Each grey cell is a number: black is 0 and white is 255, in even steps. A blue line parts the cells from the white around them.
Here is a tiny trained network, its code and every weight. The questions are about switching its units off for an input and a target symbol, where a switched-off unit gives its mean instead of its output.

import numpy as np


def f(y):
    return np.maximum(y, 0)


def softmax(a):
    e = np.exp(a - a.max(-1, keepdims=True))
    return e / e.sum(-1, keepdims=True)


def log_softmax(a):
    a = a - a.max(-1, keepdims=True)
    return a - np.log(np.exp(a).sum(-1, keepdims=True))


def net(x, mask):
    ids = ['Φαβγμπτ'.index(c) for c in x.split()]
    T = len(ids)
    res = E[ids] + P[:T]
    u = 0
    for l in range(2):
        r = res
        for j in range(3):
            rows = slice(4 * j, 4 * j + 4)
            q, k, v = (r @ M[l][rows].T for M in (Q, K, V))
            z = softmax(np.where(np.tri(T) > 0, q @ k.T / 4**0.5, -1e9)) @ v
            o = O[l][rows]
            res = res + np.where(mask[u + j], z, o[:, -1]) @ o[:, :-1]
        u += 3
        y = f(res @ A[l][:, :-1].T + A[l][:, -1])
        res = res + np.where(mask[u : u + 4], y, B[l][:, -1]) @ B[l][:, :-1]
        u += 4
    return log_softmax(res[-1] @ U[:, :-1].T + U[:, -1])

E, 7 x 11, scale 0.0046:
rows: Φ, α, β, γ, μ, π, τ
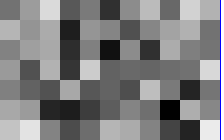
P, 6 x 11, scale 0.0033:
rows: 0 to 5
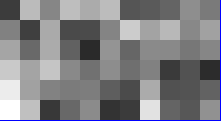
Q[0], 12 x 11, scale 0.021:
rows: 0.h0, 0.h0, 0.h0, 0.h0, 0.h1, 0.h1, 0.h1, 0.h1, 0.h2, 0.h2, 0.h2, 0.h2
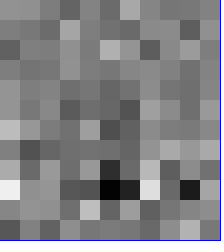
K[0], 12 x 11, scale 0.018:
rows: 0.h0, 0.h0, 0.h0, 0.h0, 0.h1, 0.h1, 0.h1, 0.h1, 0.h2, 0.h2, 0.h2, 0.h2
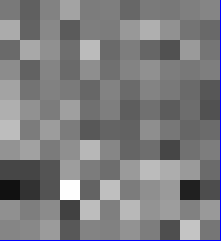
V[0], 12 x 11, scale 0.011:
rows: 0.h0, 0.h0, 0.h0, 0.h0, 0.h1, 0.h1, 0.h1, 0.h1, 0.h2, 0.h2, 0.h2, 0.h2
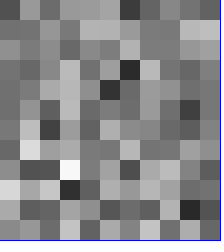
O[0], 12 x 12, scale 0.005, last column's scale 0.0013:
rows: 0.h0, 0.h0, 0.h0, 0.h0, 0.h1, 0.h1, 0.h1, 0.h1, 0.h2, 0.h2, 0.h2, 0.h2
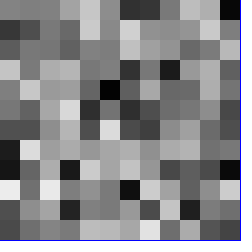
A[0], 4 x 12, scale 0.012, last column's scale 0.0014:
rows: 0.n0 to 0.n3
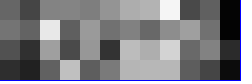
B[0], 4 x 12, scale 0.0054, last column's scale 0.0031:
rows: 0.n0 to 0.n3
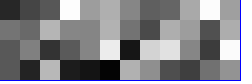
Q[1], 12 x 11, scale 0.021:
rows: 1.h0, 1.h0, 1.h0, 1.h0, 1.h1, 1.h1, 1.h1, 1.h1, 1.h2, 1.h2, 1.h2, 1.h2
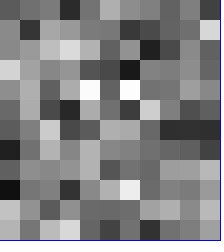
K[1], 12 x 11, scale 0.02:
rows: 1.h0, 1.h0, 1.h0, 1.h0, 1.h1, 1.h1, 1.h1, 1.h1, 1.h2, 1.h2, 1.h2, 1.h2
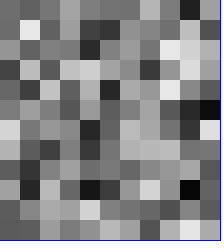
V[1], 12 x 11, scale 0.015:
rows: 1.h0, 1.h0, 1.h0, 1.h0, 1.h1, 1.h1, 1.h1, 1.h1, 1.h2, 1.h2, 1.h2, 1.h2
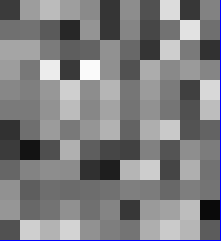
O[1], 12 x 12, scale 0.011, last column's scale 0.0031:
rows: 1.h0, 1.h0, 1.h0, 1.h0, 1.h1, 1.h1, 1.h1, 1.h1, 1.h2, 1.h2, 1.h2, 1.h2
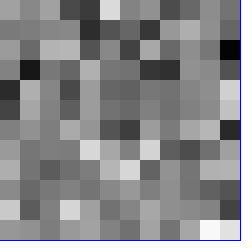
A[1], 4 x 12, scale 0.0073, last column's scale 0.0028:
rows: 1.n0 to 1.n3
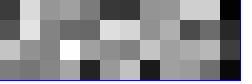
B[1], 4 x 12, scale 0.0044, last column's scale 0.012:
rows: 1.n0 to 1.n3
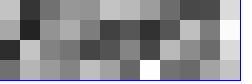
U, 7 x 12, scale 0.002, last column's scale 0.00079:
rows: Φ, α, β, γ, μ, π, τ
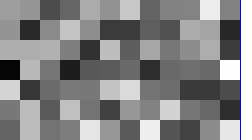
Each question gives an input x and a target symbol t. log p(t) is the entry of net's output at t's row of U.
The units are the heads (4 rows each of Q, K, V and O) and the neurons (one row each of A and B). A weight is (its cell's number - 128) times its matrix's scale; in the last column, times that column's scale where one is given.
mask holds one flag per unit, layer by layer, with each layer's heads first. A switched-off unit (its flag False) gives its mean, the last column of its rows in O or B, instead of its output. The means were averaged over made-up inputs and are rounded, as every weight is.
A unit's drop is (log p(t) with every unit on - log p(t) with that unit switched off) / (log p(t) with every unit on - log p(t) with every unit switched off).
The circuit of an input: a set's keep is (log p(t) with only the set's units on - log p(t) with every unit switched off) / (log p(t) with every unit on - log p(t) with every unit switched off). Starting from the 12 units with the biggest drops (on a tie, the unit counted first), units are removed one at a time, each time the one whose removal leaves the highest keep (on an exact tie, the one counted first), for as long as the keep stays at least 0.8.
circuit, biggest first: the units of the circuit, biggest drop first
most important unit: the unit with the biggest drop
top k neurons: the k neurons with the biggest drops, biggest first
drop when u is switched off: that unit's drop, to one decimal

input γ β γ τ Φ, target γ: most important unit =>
1.h2
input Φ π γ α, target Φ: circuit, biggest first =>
[0.h2 1.h2 0.h1 1.h0]
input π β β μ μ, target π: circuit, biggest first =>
[0.h0 0.h1 1.h0 0.h2]
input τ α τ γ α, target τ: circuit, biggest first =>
[0.h1 0.h2 1.h0 1.h2]
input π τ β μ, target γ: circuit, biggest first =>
[0.h2 1.h1]
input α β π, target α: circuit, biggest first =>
[0.h2 1.h0 1.h2]
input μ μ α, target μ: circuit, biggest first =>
[0.h2 1.h2 0.n3]
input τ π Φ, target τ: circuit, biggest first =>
[0.h2 0.h1 1.h0 1.h2]
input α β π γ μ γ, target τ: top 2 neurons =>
[0.n0 0.n2]
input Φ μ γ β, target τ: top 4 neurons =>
[0.n1 0.n0 0.n2 1.n1]
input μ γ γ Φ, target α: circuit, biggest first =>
[0.h2 1.h0 0.n2 1.h1]
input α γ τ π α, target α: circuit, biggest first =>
[1.h0 0.h2 1.h2]
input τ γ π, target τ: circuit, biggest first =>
[0.h2 0.h1 1.h0 1.h2]
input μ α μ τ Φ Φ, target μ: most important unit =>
0.h2
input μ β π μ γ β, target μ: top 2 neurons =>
[0.n3 0.n2]
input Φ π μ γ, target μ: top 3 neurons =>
[0.n1 0.n0 0.n2]
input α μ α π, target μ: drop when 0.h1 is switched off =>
0.1
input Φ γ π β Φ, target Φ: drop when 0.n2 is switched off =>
0.1
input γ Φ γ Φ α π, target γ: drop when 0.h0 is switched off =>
0.3
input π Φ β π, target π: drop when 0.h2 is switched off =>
1.2
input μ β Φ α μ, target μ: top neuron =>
[0.n3]
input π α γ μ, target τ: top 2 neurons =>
[0.n0 0.n2]
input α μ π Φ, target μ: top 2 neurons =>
[0.n2 0.n0]
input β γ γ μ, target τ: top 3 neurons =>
[0.n2 0.n0 1.n1]
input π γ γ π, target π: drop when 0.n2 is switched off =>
-0.1
